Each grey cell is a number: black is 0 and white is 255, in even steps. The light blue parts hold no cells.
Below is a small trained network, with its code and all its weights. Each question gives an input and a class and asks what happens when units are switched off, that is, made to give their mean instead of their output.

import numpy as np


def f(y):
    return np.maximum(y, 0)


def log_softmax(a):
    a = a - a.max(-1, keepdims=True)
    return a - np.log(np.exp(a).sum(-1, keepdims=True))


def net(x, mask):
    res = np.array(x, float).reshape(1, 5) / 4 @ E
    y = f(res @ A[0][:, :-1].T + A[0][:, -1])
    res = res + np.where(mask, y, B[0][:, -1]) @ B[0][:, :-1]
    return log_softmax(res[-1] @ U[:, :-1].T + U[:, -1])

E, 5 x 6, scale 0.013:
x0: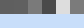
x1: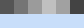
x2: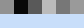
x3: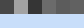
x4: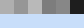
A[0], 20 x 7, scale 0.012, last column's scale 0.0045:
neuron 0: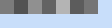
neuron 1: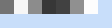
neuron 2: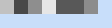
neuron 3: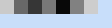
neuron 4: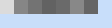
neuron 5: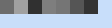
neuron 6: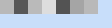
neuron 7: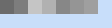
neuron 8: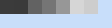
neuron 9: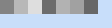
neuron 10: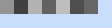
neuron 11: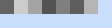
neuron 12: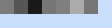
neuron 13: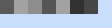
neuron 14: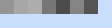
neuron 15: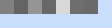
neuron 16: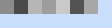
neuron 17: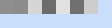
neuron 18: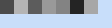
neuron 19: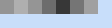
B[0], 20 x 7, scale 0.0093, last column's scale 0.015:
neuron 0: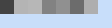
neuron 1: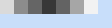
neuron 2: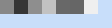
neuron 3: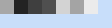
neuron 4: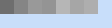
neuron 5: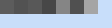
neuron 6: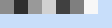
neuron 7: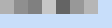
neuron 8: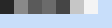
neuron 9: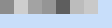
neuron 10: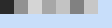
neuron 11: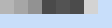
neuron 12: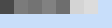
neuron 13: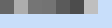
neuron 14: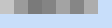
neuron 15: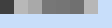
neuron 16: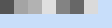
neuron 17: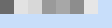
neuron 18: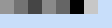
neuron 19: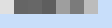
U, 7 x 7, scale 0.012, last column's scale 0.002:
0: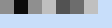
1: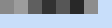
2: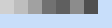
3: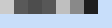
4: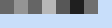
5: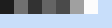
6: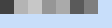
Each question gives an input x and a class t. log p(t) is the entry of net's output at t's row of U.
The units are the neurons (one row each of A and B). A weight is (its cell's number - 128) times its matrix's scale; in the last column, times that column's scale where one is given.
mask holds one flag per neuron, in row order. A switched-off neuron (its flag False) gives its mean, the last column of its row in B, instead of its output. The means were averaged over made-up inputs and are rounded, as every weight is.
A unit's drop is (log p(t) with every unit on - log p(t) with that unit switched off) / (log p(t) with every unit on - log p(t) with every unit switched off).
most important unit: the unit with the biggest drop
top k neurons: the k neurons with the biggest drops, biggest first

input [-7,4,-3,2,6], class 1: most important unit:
neuron 18
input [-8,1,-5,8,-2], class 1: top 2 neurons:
[neuron 18; neuron 11]
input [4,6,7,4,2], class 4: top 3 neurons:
[neuron 17; neuron 18; neuron 2]
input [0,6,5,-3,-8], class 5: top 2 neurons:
[neuron 8; neuron 12]
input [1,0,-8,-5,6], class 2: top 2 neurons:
[neuron 1; neuron 11]
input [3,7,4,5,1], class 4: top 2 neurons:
[neuron 18; neuron 17]
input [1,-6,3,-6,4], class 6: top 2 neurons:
[neuron 10; neuron 17]
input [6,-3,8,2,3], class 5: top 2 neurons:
[neuron 8; neuron 17]
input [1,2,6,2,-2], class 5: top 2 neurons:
[neuron 8; neuron 12]
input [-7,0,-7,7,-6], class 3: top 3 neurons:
[neuron 3; neuron 19; neuron 1]
